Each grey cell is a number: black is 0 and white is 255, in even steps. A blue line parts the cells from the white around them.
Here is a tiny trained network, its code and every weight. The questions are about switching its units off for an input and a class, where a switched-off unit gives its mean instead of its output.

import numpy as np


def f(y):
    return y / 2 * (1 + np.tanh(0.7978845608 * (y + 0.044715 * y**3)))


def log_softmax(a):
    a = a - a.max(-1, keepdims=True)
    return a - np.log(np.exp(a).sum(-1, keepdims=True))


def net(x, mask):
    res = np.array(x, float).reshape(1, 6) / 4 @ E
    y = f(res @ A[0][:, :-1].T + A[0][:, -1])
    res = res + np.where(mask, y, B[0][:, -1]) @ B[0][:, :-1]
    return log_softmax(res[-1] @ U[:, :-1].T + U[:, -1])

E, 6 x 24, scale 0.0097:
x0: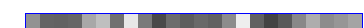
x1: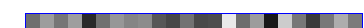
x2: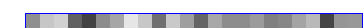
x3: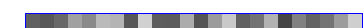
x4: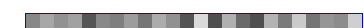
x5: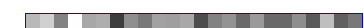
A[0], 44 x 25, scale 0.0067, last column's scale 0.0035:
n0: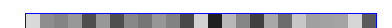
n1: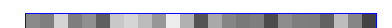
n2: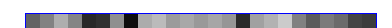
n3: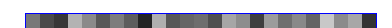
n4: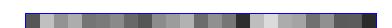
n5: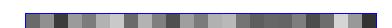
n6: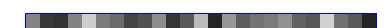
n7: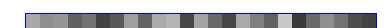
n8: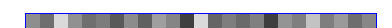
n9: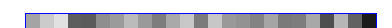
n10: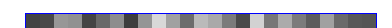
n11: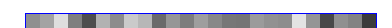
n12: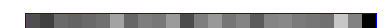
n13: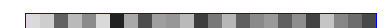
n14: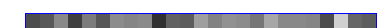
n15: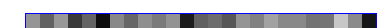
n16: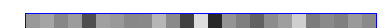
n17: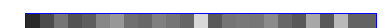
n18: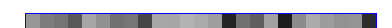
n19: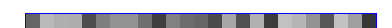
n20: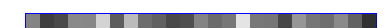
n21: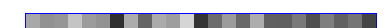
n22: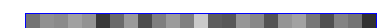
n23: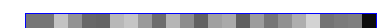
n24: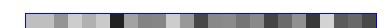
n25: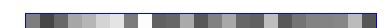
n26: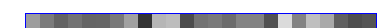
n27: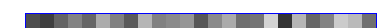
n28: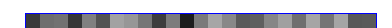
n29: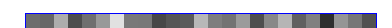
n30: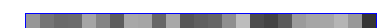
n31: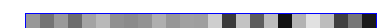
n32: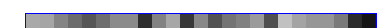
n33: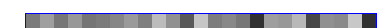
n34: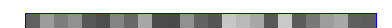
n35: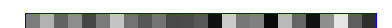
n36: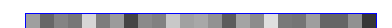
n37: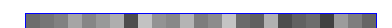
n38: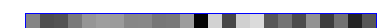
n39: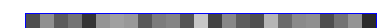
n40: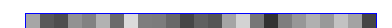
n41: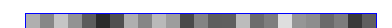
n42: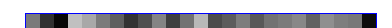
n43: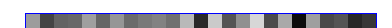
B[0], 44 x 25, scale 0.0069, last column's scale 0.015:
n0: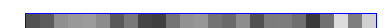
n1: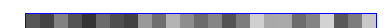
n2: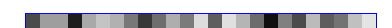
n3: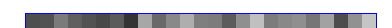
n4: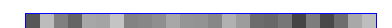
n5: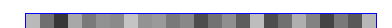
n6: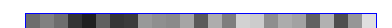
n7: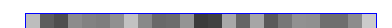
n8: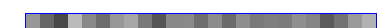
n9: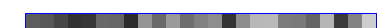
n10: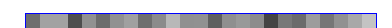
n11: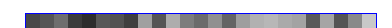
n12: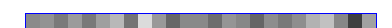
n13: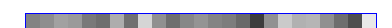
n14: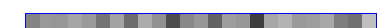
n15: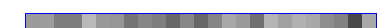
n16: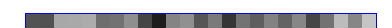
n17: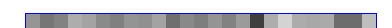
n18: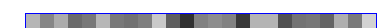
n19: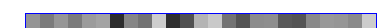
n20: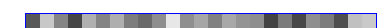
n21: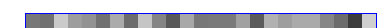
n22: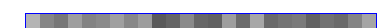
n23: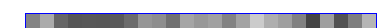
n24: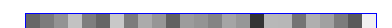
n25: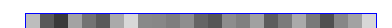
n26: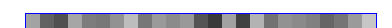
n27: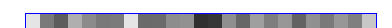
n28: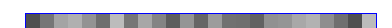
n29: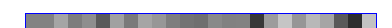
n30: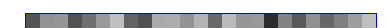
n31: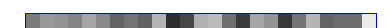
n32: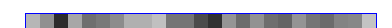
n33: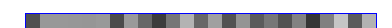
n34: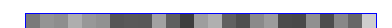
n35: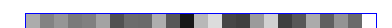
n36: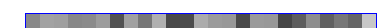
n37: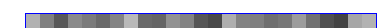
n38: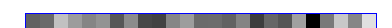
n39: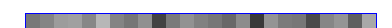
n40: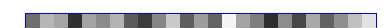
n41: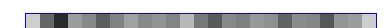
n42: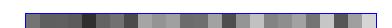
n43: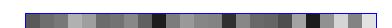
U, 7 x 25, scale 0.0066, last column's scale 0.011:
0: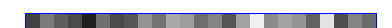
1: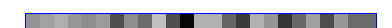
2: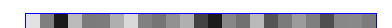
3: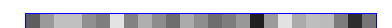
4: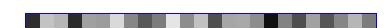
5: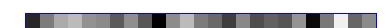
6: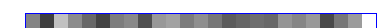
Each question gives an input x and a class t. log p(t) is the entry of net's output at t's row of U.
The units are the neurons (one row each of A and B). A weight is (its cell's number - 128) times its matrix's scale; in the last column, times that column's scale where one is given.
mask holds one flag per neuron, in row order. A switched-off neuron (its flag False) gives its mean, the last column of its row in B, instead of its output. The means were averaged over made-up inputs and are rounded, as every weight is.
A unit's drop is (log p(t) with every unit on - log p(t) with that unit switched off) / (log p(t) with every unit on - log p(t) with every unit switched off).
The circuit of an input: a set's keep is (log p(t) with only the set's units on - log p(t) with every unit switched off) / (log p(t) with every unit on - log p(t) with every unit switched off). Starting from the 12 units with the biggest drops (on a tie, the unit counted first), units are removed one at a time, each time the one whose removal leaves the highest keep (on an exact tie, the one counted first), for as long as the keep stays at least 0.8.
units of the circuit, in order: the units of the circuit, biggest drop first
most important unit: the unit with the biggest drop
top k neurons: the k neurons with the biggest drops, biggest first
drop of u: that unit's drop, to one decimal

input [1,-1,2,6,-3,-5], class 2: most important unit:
n25
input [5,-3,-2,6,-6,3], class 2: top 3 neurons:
[n25; n0; n27]
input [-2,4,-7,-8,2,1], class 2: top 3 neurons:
[n32; n7; n26]
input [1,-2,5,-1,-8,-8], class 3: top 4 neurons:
[n29; n14; n28; n17]
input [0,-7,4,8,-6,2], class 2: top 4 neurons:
[n25; n35; n27; n37]
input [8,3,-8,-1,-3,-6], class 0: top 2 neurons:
[n6; n42]
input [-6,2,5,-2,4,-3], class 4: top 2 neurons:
[n2; n6]
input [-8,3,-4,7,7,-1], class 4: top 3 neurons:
[n2; n10; n4]
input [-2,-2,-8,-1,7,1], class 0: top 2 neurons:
[n6; n42]
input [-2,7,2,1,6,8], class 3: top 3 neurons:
[n13; n24; n21]
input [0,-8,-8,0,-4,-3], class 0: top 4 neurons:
[n6; n42; n35; n3]
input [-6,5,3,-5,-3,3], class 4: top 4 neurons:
[n2; n4; n10; n31]
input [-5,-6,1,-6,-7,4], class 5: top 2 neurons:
[n43; n38]
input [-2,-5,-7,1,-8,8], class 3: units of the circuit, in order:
[n24]
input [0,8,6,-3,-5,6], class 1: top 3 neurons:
[n35; n19; n34]
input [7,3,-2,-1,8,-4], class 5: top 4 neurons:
[n0; n16; n33; n2]
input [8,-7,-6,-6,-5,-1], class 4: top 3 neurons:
[n20; n35; n30]
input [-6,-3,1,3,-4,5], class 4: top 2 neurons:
[n2; n4]
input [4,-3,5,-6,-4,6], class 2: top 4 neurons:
[n41; n26; n7; n32]
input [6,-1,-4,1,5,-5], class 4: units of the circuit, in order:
[n20]
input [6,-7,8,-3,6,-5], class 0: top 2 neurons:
[n11; n9]
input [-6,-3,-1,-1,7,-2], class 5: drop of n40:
0.2
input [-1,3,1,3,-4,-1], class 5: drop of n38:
0.1
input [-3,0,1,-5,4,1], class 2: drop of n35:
0.0
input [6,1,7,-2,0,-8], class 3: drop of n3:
0.1
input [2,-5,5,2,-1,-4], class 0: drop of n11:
0.6
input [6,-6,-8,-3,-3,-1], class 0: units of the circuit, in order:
[n6]
